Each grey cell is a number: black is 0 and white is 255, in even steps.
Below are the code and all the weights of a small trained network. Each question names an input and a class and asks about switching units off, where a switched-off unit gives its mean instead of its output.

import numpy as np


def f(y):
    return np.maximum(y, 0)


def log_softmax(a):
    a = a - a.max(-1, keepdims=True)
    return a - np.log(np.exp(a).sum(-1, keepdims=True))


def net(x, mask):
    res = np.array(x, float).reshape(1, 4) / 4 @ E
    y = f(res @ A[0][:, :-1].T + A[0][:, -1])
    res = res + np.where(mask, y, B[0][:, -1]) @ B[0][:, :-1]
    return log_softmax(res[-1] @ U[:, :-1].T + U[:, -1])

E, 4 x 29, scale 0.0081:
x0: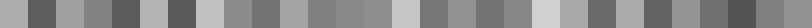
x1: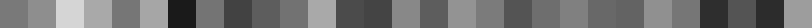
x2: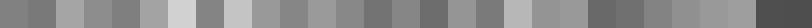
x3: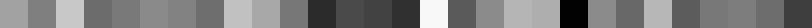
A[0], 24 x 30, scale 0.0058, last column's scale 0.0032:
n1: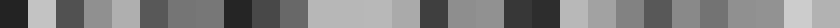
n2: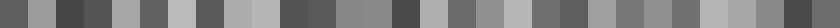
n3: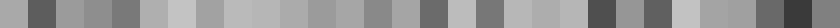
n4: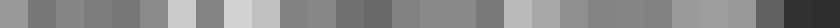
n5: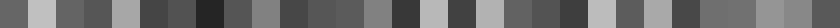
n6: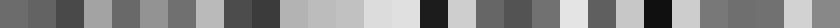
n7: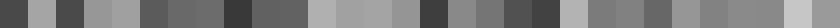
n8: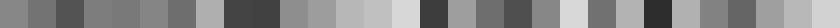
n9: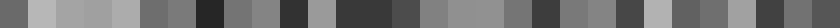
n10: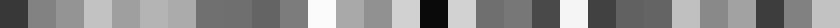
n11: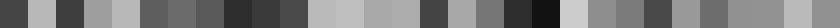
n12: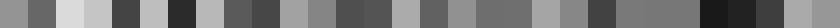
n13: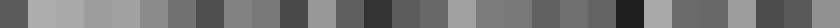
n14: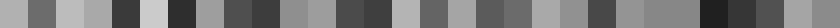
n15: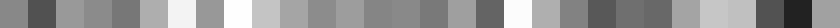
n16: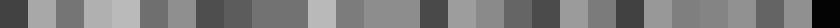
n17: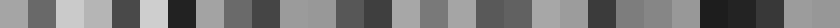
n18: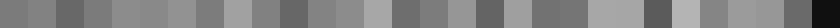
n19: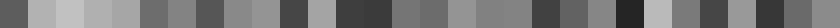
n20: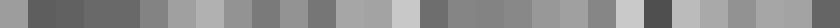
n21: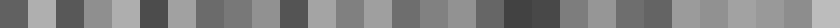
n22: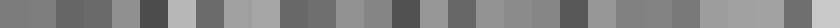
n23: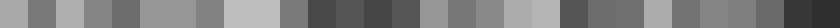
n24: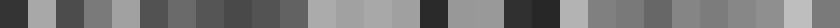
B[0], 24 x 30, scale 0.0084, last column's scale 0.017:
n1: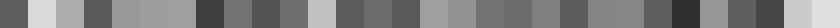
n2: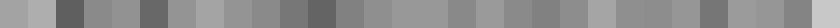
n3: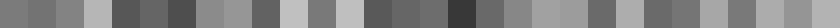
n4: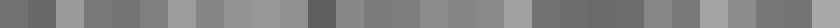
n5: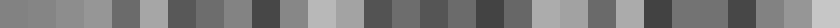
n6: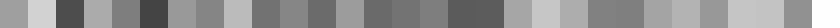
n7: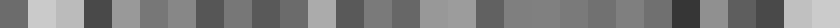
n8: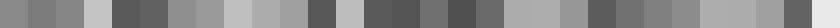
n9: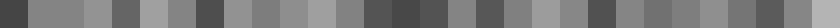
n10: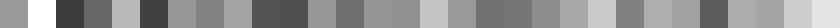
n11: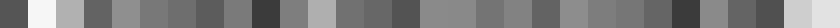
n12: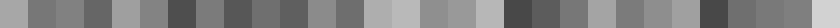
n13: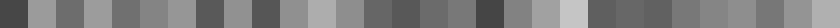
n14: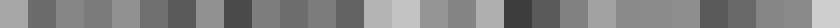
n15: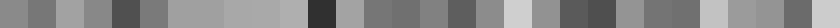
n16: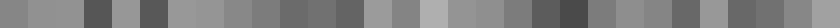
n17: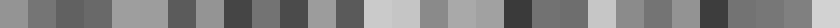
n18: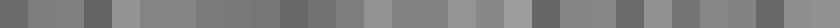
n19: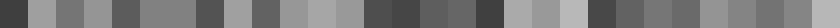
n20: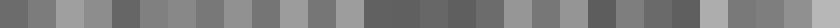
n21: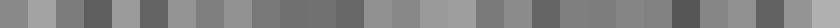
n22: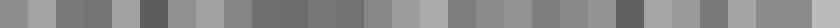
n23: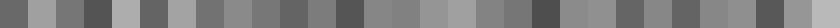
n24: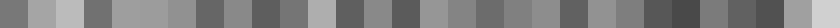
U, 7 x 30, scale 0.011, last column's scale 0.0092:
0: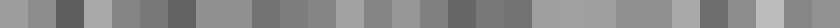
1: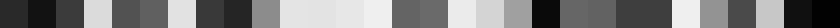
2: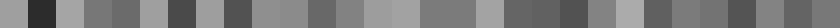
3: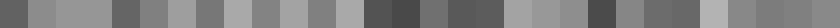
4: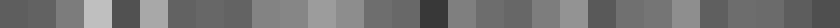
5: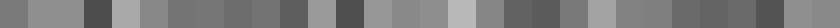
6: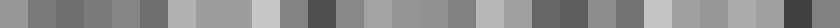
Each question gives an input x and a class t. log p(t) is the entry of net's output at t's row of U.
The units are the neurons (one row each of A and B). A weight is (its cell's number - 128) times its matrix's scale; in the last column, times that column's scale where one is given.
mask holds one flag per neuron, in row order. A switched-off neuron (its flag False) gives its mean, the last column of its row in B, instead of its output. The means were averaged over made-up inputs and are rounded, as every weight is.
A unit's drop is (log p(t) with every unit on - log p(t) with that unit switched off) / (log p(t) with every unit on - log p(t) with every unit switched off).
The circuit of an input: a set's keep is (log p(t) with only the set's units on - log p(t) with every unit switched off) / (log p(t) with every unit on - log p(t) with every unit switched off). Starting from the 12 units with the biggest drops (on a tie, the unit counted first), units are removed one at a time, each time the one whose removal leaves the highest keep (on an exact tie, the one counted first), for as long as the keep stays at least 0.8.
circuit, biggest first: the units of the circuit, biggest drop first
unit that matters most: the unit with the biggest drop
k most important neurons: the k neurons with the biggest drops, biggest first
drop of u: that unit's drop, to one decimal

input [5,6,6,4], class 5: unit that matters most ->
n23
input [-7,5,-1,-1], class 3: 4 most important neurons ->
(n19; n9; n13; n17)
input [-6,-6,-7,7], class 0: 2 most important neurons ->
(n5; n2)
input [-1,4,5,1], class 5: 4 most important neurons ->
(n8; n6; n5; n17)
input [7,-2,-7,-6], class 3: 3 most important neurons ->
(n8; n6; n1)
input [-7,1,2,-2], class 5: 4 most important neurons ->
(n8; n6; n15; n3)
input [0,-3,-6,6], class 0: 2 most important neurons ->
(n1; n5)
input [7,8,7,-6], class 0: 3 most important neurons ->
(n6; n8; n3)
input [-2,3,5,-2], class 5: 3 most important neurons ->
(n8; n10; n6)
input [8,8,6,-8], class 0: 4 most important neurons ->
(n6; n8; n3; n10)
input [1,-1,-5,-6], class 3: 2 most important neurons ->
(n8; n6)
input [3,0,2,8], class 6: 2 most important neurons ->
(n11; n1)
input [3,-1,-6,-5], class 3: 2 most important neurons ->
(n8; n6)
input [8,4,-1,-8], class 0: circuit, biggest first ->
(n6)
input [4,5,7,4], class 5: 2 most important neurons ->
(n23; n8)
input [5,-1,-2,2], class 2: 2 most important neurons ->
(n6; n10)
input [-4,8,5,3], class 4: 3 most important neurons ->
(n19; n9; n13)
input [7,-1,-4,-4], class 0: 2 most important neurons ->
(n6; n8)
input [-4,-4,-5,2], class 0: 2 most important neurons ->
(n5; n1)
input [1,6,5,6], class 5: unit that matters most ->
n23
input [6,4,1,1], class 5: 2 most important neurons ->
(n15; n17)
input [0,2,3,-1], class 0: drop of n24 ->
0.2
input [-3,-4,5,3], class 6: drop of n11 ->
0.1
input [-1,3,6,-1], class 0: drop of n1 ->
0.3
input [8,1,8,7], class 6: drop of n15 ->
0.3
